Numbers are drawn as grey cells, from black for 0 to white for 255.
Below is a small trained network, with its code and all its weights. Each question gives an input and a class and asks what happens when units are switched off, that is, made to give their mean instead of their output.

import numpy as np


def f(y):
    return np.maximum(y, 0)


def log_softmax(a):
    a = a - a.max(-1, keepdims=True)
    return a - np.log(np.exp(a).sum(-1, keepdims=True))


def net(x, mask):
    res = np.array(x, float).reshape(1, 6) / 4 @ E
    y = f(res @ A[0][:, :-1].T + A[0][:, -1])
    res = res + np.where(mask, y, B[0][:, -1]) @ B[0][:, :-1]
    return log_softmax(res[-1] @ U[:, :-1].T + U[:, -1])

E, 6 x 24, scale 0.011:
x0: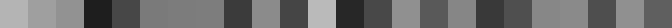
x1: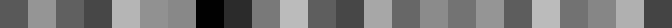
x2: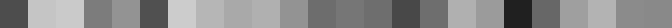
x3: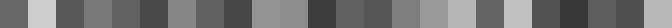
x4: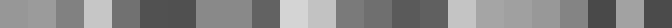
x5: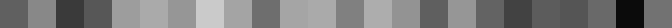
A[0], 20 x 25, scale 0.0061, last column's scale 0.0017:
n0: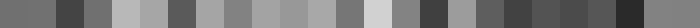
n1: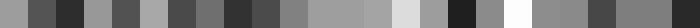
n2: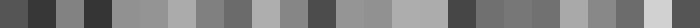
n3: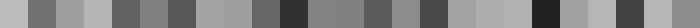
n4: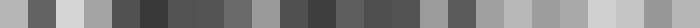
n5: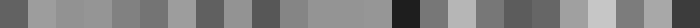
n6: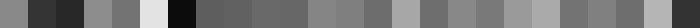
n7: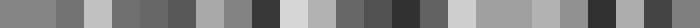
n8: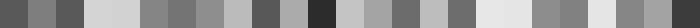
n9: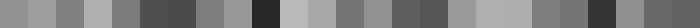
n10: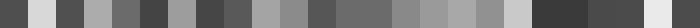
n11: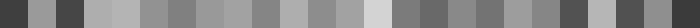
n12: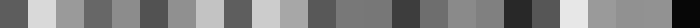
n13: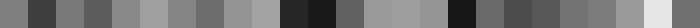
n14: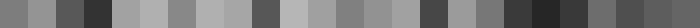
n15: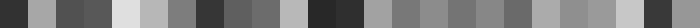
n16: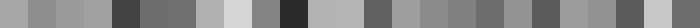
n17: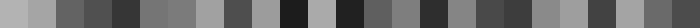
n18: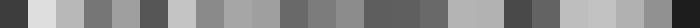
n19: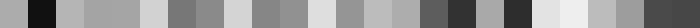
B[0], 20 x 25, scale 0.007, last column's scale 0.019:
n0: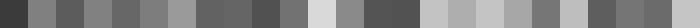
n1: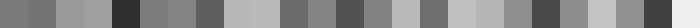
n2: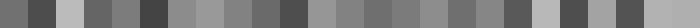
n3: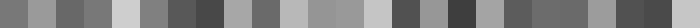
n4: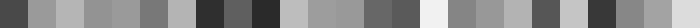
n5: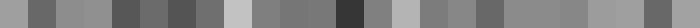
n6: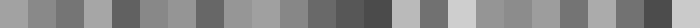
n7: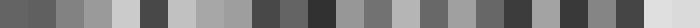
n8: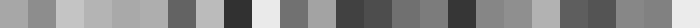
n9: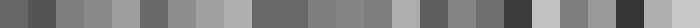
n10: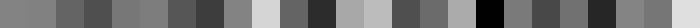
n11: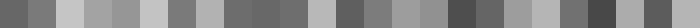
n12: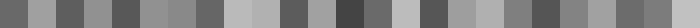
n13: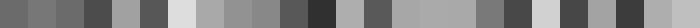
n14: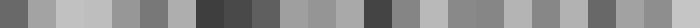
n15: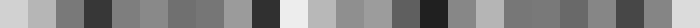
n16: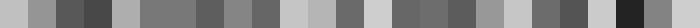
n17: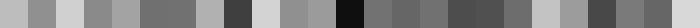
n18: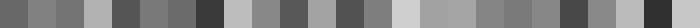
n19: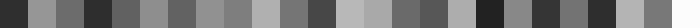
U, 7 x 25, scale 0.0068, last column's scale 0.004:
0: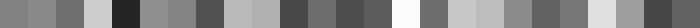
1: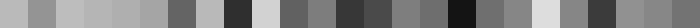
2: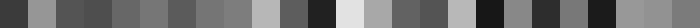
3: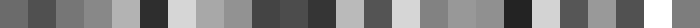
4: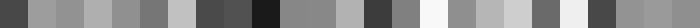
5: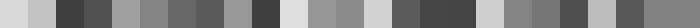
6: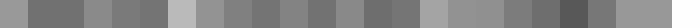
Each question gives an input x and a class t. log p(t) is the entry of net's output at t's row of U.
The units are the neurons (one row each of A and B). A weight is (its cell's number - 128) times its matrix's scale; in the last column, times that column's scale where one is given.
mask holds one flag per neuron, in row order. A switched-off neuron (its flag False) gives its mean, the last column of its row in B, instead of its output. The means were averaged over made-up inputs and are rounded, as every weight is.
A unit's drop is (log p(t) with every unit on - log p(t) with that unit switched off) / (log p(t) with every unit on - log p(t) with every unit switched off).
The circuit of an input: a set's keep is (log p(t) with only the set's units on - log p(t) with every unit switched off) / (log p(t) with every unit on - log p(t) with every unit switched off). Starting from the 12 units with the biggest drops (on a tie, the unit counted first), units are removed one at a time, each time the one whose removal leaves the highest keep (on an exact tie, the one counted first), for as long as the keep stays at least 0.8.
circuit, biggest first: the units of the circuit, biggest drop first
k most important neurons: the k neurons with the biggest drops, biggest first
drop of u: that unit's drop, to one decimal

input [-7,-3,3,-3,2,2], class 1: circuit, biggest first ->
[n8]
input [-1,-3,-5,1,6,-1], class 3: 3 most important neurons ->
[n7 n9 n18]
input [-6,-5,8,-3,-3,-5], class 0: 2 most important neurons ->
[n18 n12]
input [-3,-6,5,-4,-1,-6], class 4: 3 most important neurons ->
[n4 n15 n1]
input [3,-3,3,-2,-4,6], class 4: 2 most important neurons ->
[n14 n0]
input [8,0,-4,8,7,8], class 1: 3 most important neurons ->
[n17 n19 n4]
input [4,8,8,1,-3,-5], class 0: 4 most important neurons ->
[n18 n12 n16 n3]
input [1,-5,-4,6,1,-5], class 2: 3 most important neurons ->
[n10 n15 n14]
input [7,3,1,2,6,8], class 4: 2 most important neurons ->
[n0 n14]
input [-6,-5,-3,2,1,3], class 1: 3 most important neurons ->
[n8 n11 n15]
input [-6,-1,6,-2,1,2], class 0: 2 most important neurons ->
[n18 n17]
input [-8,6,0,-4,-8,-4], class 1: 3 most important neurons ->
[n8 n7 n9]
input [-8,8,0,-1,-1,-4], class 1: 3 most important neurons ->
[n8 n16 n3]
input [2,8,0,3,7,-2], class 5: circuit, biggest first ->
[n15]
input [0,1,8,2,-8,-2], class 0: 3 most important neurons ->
[n18 n12 n7]
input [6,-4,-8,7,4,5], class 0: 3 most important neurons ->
[n1 n19 n6]
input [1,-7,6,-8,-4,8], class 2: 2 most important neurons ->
[n19 n4]
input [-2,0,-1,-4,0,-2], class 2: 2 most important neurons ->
[n19 n17]
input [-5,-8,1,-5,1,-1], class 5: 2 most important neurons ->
[n16 n3]
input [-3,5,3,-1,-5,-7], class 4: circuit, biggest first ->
[n4]
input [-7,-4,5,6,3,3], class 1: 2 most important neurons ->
[n8 n19]
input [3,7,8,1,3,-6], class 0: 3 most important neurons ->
[n18 n12 n16]
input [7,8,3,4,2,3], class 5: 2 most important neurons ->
[n15 n8]
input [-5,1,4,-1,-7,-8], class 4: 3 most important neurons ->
[n4 n7 n9]
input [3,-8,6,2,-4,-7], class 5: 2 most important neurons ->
[n16 n3]
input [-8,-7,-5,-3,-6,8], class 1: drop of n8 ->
1.4
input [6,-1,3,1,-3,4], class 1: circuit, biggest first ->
[n17]
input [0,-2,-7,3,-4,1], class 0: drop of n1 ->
0.2
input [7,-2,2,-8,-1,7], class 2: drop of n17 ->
-0.1
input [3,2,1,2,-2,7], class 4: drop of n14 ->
0.0
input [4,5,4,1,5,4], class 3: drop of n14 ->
0.1
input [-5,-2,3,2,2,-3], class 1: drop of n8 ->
0.9
